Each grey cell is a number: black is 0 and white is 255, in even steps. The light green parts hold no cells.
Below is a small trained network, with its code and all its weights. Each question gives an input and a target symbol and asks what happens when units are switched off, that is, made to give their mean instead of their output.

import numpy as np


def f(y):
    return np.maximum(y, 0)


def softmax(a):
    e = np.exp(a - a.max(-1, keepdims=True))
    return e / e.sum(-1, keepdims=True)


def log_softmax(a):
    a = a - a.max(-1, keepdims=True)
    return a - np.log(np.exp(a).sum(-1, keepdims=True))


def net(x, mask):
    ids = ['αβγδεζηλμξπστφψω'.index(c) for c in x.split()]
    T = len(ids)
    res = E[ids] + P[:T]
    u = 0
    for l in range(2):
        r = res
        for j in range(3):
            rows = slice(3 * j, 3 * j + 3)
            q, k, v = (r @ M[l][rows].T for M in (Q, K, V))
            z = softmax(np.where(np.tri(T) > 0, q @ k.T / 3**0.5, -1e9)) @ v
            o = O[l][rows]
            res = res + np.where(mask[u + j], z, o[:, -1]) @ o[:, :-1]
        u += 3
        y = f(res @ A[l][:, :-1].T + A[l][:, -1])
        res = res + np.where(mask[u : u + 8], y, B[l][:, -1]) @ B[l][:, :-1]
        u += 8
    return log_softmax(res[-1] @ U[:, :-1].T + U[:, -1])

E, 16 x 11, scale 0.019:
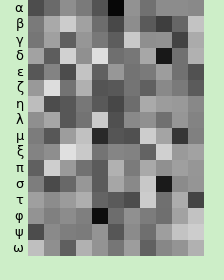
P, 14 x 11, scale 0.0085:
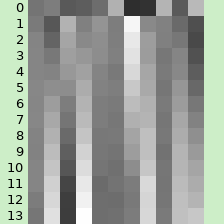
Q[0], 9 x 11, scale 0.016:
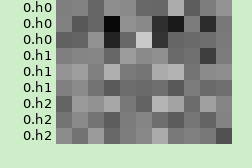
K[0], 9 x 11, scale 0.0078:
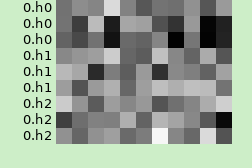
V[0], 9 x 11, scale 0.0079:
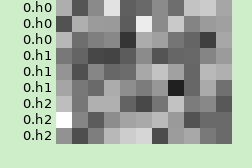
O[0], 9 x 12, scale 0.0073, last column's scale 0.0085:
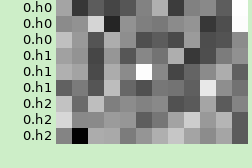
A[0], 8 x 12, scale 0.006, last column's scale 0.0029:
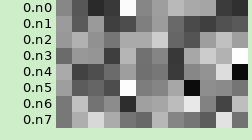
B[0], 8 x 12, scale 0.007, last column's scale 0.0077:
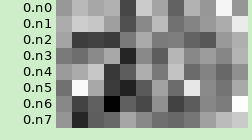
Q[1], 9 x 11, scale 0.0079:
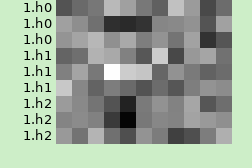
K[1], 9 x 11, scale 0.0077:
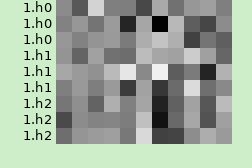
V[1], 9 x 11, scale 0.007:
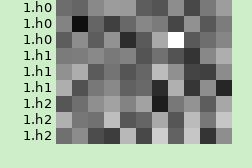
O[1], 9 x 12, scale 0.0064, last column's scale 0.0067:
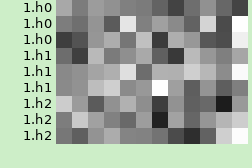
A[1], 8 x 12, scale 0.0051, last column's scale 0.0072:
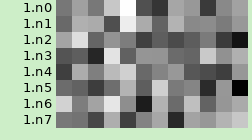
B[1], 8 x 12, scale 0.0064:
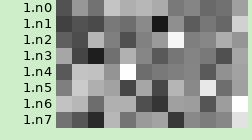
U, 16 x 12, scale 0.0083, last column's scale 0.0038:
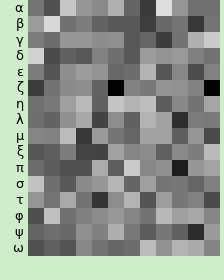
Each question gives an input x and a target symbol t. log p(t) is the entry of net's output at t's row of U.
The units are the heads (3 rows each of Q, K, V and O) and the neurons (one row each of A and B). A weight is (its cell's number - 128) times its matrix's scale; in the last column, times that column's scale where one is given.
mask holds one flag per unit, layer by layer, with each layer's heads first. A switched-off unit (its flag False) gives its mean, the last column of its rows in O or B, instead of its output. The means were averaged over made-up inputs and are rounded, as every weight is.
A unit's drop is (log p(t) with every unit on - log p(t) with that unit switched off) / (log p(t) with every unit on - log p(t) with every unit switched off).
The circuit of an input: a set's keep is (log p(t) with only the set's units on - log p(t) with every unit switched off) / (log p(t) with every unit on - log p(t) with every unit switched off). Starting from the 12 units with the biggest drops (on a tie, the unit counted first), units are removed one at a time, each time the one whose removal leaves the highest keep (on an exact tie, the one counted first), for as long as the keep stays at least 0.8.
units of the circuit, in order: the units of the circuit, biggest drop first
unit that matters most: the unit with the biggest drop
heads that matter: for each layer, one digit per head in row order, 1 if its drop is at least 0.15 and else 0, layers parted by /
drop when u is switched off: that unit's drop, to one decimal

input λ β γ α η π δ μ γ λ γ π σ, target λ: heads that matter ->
100 / 100
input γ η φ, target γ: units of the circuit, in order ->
1.h2
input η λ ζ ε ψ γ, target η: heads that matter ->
110 / 010
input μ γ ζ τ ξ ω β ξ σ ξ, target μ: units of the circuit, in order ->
0.h1, 0.h0
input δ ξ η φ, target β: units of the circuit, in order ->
0.h0, 1.h0
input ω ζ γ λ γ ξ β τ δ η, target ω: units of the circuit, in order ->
1.h2, 0.h1
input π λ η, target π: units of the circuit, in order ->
1.h2, 1.h0
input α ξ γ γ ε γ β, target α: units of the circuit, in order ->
1.h1, 0.h2, 0.h1
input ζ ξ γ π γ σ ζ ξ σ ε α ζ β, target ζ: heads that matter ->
010 / 001
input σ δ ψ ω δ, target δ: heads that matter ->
101 / 001
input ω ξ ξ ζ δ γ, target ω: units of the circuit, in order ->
0.h2, 0.h1, 1.h2
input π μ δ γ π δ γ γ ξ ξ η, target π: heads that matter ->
000 / 001
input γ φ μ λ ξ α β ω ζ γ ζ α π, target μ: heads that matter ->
100 / 000
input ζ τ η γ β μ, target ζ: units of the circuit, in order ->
0.h1
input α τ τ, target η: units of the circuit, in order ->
1.h1, 0.h0
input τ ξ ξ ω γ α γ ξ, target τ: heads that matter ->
100 / 010
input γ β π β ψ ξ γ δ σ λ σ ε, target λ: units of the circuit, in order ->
1.h0, 0.h0
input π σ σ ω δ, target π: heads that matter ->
100 / 001
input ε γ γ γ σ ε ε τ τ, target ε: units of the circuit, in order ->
1.h0, 0.h1, 0.h2
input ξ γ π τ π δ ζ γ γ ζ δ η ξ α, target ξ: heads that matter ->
110 / 010
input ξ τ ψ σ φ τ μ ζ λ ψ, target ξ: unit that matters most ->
0.h0
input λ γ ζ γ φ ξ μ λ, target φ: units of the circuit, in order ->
0.n0, 0.n5
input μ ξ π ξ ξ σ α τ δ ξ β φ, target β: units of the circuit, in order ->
0.h0, 0.h2
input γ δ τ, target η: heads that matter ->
000 / 010
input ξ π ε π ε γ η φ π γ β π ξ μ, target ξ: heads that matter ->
110 / 010
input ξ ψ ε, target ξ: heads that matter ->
100 / 010
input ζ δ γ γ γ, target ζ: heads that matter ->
010 / 000
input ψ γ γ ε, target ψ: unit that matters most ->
0.h2
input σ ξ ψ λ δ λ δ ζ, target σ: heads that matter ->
111 / 000
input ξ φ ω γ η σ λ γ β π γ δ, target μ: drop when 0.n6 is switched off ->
0.1
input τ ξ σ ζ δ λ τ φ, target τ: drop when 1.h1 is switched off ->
0.2
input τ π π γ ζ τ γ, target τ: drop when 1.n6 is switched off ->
-0.1
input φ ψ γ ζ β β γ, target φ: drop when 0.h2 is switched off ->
0.4
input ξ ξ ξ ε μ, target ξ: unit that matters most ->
1.h1
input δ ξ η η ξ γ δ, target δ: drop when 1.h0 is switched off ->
0.2
